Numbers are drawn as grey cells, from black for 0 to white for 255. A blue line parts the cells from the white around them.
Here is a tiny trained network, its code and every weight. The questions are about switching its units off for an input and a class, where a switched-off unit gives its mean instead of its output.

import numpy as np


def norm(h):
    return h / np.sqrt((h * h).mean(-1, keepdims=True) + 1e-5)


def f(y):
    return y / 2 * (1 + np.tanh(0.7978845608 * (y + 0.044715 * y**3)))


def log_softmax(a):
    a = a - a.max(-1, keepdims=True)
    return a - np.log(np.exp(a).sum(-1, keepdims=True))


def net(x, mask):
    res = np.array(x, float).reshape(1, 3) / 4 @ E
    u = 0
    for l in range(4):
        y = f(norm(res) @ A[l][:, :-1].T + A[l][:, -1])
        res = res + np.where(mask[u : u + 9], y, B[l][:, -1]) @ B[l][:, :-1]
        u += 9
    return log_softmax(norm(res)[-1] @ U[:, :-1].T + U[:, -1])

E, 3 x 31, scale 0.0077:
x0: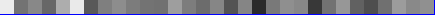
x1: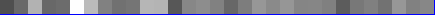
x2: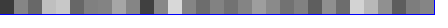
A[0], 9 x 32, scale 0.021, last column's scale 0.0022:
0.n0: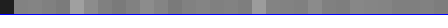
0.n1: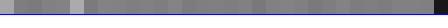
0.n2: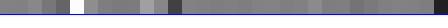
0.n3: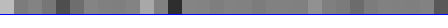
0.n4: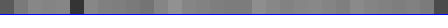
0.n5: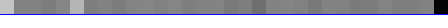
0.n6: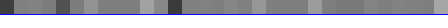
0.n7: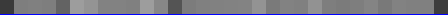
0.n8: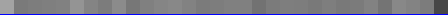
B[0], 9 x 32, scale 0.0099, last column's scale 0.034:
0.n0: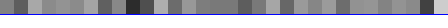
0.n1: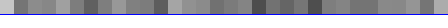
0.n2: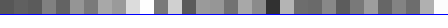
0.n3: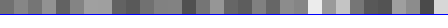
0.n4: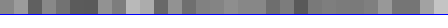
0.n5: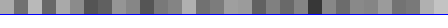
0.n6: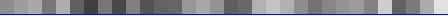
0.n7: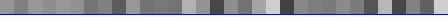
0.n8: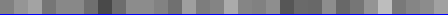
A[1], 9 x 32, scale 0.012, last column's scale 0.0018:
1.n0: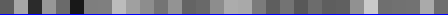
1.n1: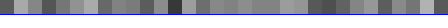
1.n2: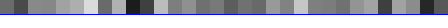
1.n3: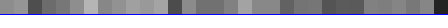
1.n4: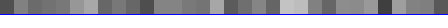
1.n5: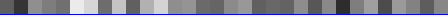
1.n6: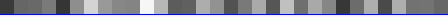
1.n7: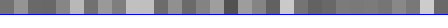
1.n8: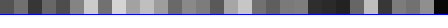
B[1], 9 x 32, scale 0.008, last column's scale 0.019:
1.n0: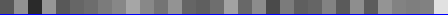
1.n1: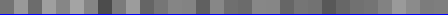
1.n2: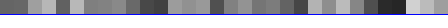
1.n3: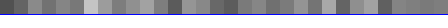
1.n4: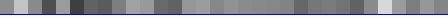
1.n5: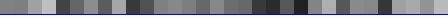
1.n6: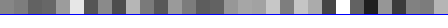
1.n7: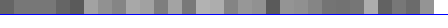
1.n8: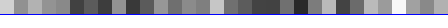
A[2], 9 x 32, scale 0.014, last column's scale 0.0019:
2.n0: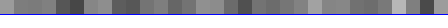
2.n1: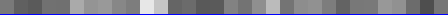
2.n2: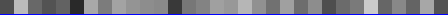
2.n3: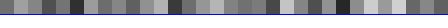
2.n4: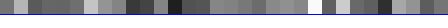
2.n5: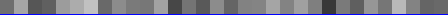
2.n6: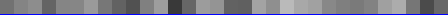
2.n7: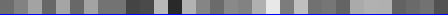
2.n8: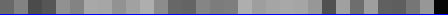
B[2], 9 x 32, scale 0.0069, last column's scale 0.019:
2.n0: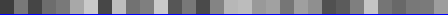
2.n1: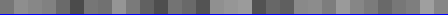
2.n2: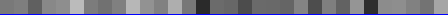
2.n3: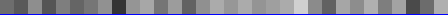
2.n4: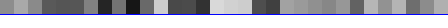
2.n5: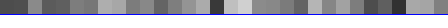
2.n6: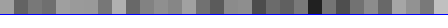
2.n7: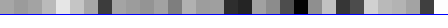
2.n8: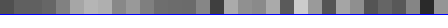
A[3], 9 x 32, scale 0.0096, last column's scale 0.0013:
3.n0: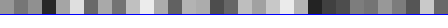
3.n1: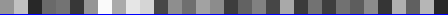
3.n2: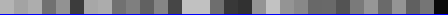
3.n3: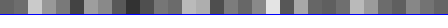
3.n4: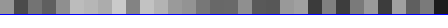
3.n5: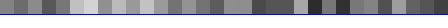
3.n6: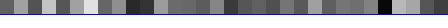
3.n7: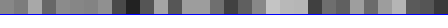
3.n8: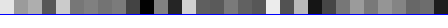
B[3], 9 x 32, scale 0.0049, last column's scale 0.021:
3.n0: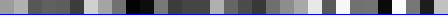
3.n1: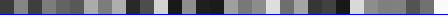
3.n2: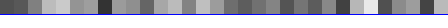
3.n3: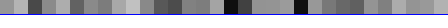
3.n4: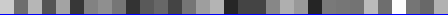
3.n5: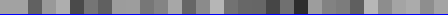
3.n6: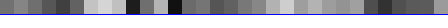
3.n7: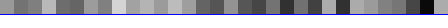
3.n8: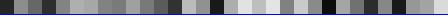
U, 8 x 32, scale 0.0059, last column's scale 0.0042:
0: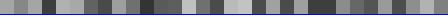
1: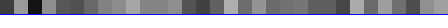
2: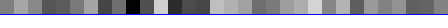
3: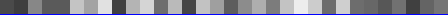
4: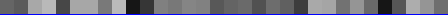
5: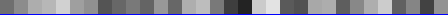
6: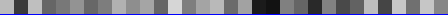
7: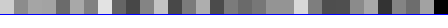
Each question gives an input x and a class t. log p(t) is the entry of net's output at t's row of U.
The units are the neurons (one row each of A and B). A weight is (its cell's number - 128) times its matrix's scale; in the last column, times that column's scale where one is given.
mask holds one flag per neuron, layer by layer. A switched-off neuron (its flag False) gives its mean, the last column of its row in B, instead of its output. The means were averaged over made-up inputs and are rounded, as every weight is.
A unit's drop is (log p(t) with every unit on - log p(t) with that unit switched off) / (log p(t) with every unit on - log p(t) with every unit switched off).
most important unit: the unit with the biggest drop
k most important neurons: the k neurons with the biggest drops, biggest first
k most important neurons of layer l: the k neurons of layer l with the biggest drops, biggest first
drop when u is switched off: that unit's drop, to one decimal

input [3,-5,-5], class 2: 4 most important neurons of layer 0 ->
0.n3, 0.n2, 0.n6, 0.n7
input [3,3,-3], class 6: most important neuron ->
0.n5
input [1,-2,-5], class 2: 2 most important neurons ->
0.n3, 2.n4
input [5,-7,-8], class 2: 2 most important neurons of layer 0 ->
0.n3, 0.n2
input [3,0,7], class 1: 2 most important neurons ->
0.n0, 0.n6
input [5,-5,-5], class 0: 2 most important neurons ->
0.n2, 0.n5
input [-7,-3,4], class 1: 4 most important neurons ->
0.n4, 0.n7, 1.n0, 0.n5
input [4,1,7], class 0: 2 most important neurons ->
0.n2, 0.n0
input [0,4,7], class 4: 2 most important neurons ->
0.n6, 1.n2
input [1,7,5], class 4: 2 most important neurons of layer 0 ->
0.n0, 0.n6
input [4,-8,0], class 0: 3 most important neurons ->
0.n2, 0.n6, 0.n4
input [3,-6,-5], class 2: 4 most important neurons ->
0.n3, 0.n2, 0.n6, 0.n7
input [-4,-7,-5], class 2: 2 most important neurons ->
0.n2, 0.n3
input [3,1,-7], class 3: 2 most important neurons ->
0.n3, 0.n2
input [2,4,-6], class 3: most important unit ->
0.n3
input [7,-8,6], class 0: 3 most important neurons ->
0.n2, 0.n4, 0.n6
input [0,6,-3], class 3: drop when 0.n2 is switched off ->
1.2
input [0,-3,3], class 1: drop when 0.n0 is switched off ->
0.0
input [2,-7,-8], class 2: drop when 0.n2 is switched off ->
0.2
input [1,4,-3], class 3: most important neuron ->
0.n2
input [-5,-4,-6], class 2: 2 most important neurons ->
0.n3, 0.n2
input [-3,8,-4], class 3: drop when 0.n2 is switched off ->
1.3
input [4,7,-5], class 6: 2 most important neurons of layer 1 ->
1.n8, 1.n5
